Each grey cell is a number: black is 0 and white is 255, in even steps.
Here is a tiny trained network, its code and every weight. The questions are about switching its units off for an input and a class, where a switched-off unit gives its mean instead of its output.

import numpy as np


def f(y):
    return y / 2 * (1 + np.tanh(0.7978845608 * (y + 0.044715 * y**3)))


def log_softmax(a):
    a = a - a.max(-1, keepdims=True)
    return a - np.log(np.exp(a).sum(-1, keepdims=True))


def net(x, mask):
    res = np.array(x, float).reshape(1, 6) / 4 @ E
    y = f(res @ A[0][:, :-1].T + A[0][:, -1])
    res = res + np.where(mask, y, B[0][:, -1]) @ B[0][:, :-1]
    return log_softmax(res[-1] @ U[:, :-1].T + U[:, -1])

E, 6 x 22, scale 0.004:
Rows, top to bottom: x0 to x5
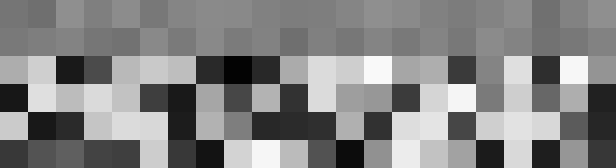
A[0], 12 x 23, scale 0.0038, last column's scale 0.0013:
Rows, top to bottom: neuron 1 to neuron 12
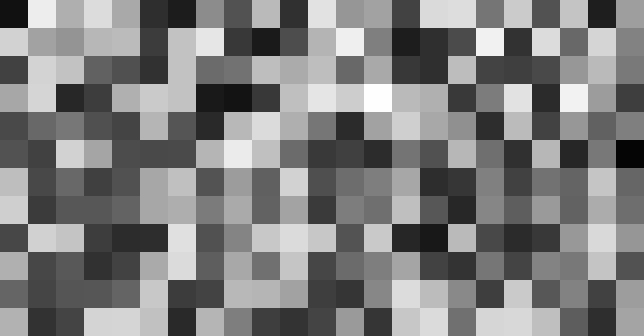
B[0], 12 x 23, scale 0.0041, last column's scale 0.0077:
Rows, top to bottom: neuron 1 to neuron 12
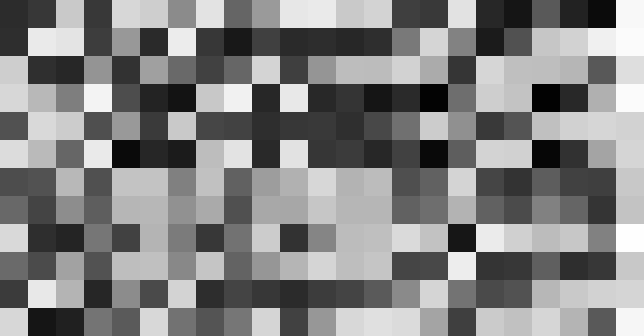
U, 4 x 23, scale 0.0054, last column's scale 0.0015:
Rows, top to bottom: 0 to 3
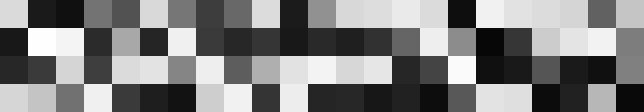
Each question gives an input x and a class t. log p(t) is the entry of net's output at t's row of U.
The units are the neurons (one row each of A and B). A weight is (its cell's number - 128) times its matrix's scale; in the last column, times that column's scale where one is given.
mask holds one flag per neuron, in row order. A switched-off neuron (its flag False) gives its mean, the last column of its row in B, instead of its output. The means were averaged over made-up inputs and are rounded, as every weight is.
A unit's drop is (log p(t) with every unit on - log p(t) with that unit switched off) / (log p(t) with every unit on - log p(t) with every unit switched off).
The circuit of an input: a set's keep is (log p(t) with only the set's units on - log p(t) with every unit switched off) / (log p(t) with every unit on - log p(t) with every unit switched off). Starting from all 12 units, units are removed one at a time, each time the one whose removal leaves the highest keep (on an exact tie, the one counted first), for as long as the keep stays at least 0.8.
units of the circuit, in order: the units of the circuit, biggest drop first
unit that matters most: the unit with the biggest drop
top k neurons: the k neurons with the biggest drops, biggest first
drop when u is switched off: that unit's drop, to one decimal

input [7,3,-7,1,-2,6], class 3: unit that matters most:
neuron 6
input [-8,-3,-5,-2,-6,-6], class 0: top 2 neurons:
(neuron 9; neuron 3)
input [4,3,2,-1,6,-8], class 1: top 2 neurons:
(neuron 2; neuron 9)
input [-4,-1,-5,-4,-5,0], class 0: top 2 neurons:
(neuron 9; neuron 4)
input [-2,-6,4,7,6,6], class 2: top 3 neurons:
(neuron 1; neuron 9; neuron 2)
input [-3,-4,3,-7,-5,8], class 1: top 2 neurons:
(neuron 5; neuron 11)
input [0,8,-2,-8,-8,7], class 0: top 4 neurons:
(neuron 9; neuron 3; neuron 1; neuron 2)
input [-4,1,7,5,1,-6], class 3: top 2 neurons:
(neuron 4; neuron 11)
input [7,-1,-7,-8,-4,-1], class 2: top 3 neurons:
(neuron 10; neuron 7; neuron 4)
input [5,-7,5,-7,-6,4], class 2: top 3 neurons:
(neuron 10; neuron 7; neuron 12)
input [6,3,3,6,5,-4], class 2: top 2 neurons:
(neuron 1; neuron 9)
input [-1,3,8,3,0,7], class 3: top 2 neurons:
(neuron 4; neuron 2)
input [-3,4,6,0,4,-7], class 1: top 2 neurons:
(neuron 2; neuron 6)
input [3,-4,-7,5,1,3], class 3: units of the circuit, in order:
(neuron 6)
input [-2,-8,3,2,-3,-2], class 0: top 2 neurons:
(neuron 6; neuron 9)
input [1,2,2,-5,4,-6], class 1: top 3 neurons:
(neuron 2; neuron 1; neuron 9)
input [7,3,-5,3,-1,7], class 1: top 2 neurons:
(neuron 5; neuron 11)
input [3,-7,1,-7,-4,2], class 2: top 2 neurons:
(neuron 10; neuron 7)
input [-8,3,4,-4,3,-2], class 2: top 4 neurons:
(neuron 6; neuron 9; neuron 8; neuron 3)
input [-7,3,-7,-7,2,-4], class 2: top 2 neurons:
(neuron 4; neuron 8)
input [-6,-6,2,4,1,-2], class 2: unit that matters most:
neuron 1
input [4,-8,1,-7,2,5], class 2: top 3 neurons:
(neuron 10; neuron 2; neuron 7)
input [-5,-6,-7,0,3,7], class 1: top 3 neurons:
(neuron 11; neuron 5; neuron 4)
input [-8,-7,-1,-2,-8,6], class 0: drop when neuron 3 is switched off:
0.2
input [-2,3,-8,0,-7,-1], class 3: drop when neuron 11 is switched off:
0.1
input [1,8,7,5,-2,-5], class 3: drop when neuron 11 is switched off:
0.1
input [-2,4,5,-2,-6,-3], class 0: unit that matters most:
neuron 9
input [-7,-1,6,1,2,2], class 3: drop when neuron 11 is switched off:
0.0
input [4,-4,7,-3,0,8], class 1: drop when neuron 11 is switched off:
0.9
